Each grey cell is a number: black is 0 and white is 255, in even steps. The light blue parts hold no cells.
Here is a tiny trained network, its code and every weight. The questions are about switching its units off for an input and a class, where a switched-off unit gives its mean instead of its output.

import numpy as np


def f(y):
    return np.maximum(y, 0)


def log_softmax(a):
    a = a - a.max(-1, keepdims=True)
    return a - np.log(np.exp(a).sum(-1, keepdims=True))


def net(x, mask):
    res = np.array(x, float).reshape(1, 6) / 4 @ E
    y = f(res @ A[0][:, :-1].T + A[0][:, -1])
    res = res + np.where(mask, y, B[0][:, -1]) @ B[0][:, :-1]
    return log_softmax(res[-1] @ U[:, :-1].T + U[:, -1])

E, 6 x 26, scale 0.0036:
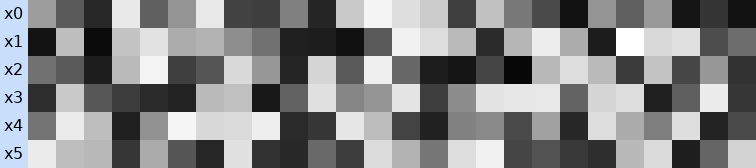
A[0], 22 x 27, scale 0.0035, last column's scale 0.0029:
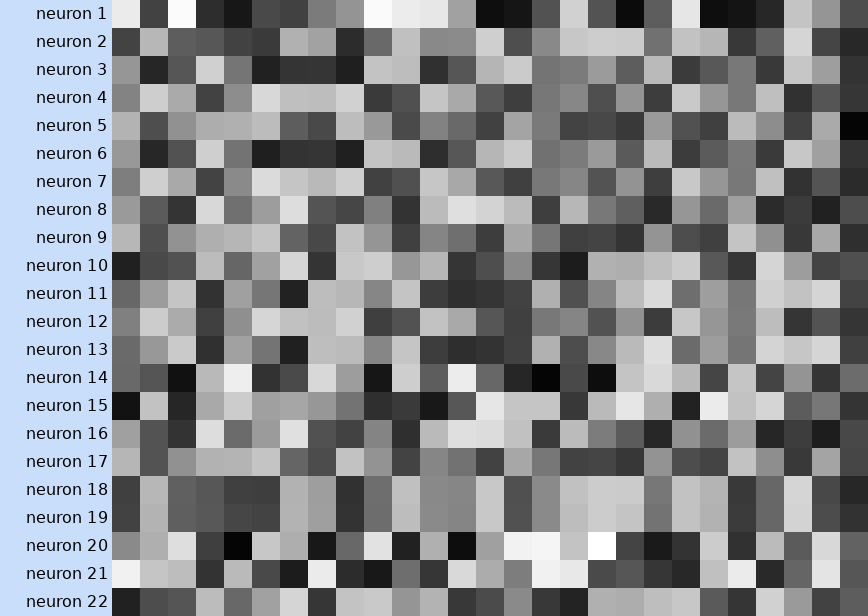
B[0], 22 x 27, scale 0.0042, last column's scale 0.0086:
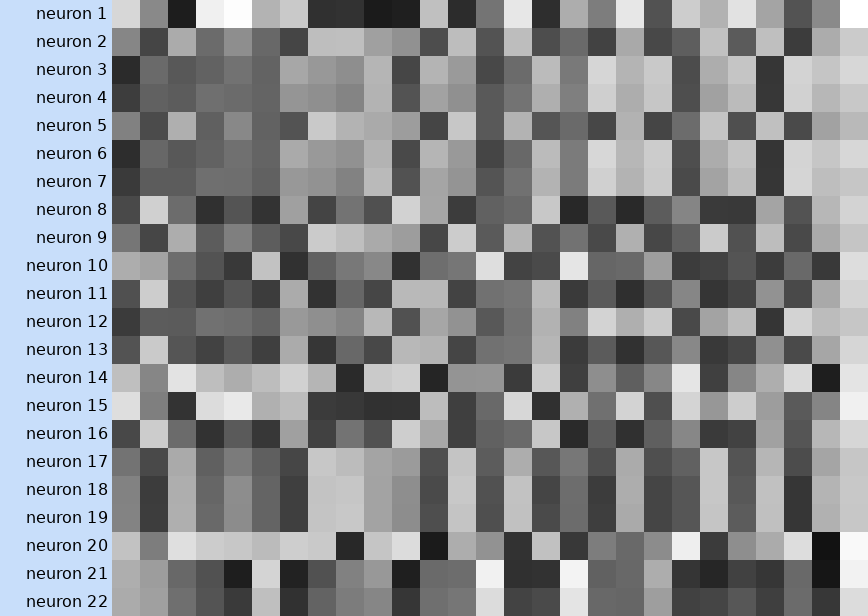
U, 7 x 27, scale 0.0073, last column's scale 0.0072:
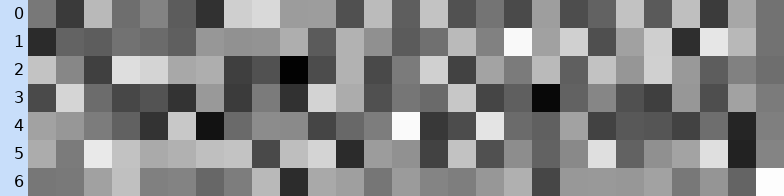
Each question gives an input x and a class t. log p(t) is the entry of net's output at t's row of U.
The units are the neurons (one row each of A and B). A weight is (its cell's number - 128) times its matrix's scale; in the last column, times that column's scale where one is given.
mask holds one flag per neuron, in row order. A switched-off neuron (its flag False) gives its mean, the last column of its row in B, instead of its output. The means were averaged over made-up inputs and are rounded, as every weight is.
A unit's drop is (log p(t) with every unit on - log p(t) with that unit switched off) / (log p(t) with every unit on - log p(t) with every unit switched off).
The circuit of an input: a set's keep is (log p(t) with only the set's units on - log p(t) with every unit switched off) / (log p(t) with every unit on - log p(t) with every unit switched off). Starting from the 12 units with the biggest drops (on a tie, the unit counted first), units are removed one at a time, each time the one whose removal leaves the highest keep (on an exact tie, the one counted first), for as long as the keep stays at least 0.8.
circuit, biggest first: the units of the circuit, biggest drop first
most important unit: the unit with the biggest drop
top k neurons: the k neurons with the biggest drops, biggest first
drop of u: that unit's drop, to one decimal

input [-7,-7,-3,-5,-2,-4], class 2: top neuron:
[neuron 1]
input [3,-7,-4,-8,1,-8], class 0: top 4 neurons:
[neuron 9; neuron 5; neuron 17; neuron 21]
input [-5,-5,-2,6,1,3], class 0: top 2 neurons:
[neuron 15; neuron 18]
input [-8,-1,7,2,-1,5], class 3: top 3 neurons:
[neuron 11; neuron 13; neuron 20]
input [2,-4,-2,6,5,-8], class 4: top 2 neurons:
[neuron 10; neuron 22]
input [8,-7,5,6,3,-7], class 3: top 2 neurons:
[neuron 8; neuron 16]
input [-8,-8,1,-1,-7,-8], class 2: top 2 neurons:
[neuron 1; neuron 21]
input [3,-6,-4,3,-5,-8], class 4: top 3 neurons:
[neuron 10; neuron 22; neuron 15]
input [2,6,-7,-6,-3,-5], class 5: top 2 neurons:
[neuron 20; neuron 1]
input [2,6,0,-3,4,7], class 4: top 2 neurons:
[neuron 21; neuron 1]
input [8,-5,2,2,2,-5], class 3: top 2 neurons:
[neuron 8; neuron 16]
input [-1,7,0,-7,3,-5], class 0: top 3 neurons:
[neuron 1; neuron 9; neuron 17]
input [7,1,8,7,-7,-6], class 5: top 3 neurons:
[neuron 14; neuron 11; neuron 13]
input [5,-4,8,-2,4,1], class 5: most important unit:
neuron 14
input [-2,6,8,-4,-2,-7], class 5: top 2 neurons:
[neuron 14; neuron 21]
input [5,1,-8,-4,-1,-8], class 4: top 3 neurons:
[neuron 10; neuron 22; neuron 14]
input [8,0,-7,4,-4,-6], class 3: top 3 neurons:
[neuron 16; neuron 8; neuron 14]
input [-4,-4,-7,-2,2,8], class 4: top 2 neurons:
[neuron 21; neuron 14]
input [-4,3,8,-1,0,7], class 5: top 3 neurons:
[neuron 14; neuron 10; neuron 22]
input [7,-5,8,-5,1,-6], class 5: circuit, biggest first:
[neuron 14]
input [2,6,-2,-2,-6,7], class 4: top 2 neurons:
[neuron 21; neuron 1]
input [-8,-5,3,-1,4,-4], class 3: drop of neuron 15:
0.2
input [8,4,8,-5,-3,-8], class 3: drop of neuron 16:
0.8
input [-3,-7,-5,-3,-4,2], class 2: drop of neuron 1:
1.3
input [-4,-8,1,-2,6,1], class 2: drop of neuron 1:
1.8
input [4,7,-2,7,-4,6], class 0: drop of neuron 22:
0.0
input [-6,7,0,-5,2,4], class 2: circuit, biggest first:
[neuron 15]
